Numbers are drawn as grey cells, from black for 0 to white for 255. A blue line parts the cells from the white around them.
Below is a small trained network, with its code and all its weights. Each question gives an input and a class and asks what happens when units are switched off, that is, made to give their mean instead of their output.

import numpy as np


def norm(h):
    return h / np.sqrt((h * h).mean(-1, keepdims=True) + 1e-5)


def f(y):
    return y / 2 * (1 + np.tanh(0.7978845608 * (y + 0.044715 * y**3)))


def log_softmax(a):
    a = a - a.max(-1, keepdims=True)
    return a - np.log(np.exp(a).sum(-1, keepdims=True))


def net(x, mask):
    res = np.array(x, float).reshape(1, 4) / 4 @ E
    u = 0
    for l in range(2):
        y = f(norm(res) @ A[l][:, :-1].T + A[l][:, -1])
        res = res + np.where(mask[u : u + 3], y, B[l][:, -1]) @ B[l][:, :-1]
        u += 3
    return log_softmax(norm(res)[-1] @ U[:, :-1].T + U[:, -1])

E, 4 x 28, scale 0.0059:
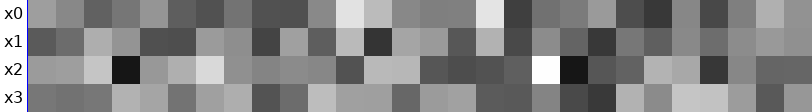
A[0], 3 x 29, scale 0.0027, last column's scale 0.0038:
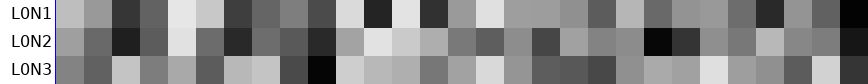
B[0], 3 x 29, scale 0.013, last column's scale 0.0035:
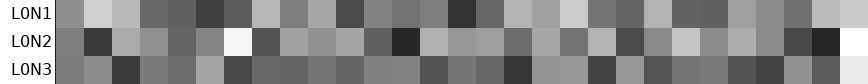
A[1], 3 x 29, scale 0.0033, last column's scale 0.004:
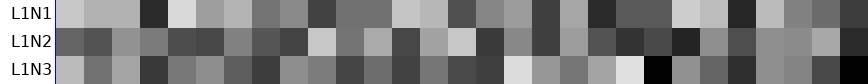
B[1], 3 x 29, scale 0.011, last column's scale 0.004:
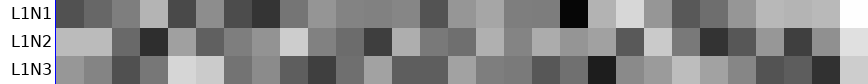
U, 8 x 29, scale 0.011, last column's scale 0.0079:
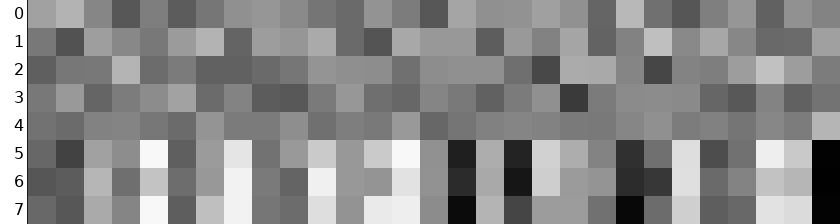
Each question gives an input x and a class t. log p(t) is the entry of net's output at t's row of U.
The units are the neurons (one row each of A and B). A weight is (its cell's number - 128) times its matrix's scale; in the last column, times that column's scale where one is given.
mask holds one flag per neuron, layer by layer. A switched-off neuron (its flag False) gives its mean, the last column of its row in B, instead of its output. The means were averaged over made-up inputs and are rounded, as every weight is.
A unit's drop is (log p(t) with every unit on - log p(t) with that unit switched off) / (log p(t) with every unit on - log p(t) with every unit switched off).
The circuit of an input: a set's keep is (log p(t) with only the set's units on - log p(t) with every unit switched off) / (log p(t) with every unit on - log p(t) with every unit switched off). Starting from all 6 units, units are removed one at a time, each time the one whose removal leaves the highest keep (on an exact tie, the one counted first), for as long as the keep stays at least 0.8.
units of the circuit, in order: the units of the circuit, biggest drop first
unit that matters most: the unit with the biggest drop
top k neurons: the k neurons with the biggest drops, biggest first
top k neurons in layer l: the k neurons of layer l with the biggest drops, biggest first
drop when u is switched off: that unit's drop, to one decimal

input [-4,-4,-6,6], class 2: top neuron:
[L0N2]
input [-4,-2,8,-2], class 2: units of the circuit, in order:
[L1N1, L0N2]
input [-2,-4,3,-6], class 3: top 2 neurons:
[L1N3, L0N2]
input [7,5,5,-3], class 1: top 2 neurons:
[L0N2, L0N1]
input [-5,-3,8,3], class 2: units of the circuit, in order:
[L1N1, L0N2]
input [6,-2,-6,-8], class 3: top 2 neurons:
[L1N3, L1N1]
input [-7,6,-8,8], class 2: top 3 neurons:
[L0N2, L1N3, L1N2]
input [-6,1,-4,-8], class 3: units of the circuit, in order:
[L0N2, L1N3]
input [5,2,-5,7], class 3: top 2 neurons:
[L0N3, L1N1]
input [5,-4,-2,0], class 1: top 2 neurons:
[L0N2, L1N2]
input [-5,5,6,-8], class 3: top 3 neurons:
[L1N3, L0N2, L0N1]
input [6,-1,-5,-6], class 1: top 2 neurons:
[L0N2, L0N3]
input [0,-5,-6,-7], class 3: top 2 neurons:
[L1N3, L1N1]
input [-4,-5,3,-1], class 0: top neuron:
[L0N1]
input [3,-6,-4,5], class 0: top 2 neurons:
[L0N1, L1N3]
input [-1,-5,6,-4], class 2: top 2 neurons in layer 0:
[L0N2, L0N3]
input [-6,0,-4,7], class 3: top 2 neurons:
[L0N2, L0N3]
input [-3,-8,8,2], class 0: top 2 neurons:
[L0N1, L0N2]
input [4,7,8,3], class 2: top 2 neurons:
[L1N1, L0N1]
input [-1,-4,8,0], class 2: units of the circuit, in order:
[L1N1]
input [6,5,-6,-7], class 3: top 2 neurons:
[L1N3, L1N1]
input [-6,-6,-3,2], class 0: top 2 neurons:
[L0N2, L0N1]
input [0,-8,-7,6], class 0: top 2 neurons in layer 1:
[L1N1, L1N3]
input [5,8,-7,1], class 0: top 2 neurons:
[L1N2, L1N1]
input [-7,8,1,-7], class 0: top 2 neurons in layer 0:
[L0N2, L0N3]
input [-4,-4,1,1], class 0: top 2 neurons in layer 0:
[L0N2, L0N1]
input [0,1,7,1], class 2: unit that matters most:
L1N1
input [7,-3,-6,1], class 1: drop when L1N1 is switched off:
0.1
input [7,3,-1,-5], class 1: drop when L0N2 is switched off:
0.6
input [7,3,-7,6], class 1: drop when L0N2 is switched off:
0.9
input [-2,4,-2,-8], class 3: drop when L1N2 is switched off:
0.0
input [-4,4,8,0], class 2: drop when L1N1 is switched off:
0.8
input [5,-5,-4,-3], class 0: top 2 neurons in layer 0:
[L0N1, L0N3]
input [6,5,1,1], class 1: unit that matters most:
L0N2
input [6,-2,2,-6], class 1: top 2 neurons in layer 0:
[L0N2, L0N3]
